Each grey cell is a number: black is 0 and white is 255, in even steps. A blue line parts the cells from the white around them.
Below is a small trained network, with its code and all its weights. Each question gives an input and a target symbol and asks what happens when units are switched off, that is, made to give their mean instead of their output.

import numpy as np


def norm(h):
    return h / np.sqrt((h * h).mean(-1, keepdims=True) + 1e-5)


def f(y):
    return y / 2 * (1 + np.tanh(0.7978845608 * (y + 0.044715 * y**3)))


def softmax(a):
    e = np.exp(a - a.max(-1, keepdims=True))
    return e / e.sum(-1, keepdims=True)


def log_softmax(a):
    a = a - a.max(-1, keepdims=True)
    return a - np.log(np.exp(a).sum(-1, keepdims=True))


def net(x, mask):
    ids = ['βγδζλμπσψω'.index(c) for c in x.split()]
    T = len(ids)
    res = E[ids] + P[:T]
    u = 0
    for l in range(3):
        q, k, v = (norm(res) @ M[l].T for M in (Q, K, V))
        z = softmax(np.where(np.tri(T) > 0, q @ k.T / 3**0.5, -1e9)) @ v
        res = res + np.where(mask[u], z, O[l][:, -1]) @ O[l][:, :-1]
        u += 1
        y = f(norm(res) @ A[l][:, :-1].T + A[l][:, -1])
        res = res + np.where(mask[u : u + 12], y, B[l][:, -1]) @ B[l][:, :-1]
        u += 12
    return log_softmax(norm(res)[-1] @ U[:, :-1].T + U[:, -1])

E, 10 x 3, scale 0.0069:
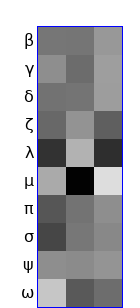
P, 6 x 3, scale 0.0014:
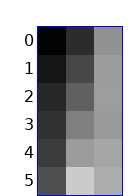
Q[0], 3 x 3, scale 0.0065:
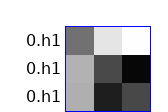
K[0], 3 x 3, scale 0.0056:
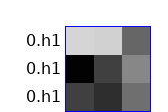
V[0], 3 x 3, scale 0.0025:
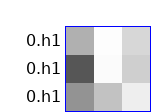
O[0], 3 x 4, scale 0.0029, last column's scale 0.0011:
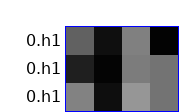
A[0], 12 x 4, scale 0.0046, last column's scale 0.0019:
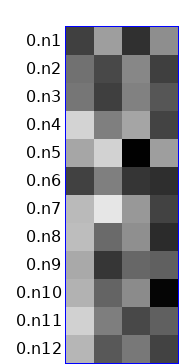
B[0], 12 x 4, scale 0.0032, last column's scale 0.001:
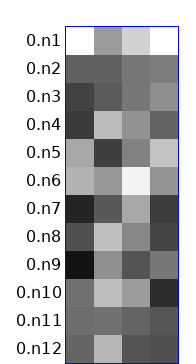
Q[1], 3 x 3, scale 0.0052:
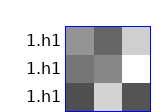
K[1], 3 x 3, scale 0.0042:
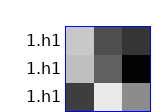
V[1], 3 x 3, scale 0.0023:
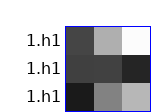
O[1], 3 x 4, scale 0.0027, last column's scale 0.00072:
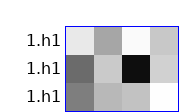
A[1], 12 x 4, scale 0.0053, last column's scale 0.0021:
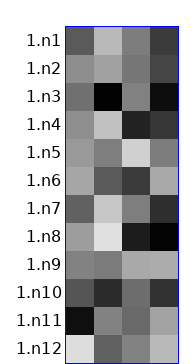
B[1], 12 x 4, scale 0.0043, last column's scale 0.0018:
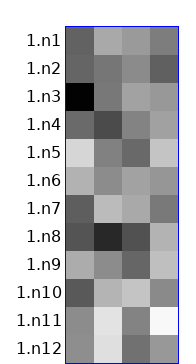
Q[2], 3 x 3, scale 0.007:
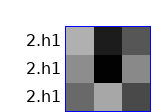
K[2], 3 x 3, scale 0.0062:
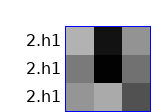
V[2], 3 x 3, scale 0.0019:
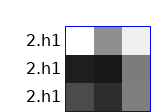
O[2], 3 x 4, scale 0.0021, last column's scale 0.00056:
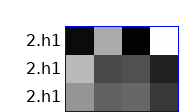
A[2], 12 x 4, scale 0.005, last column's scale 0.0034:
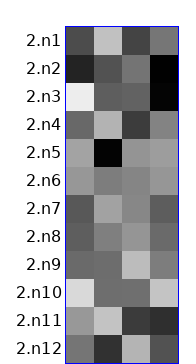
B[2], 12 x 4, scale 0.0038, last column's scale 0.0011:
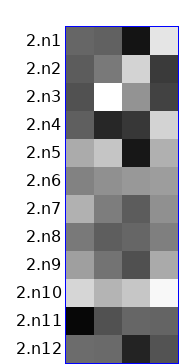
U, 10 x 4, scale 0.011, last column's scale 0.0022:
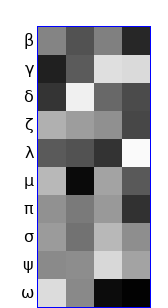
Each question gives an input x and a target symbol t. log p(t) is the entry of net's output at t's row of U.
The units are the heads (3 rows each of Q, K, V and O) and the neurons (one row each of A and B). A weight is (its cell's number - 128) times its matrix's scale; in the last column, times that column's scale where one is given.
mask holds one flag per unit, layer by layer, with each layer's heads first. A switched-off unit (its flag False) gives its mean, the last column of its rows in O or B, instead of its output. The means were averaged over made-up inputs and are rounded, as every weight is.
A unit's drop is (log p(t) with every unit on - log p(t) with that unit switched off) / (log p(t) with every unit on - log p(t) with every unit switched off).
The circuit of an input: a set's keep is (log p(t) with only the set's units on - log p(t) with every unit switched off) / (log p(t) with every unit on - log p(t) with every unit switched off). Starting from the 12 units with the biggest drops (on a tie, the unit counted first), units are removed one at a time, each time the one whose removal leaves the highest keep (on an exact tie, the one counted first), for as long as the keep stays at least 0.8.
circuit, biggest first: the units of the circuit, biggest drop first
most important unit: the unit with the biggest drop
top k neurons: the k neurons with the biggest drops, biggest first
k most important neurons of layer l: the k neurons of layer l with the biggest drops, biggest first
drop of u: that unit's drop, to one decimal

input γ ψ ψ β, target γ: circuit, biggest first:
(0.h1; 1.n3)
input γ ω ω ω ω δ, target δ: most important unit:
0.n7
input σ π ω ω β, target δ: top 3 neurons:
(0.n7; 1.n11; 1.n7)
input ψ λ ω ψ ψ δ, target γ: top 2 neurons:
(1.n3; 2.n10)
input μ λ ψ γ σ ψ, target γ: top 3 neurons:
(0.n1; 1.n3; 1.n10)
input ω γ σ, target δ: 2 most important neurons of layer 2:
(2.n10; 2.n1)
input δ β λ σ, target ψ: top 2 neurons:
(0.n6; 2.n5)
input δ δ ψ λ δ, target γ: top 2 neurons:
(0.n1; 1.n3)
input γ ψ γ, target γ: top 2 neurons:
(0.n1; 0.n6)
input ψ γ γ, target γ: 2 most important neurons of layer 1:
(1.n10; 1.n3)
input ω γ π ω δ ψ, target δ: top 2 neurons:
(0.n1; 1.n11)
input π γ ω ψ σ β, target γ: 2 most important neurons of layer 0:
(0.n1; 0.n12)
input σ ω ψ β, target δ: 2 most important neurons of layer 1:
(1.n11; 1.n8)
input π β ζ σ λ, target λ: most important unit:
1.n8
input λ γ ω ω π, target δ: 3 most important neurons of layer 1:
(1.n11; 1.n7; 1.n1)
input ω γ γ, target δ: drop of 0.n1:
0.5
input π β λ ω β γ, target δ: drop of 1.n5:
-0.1
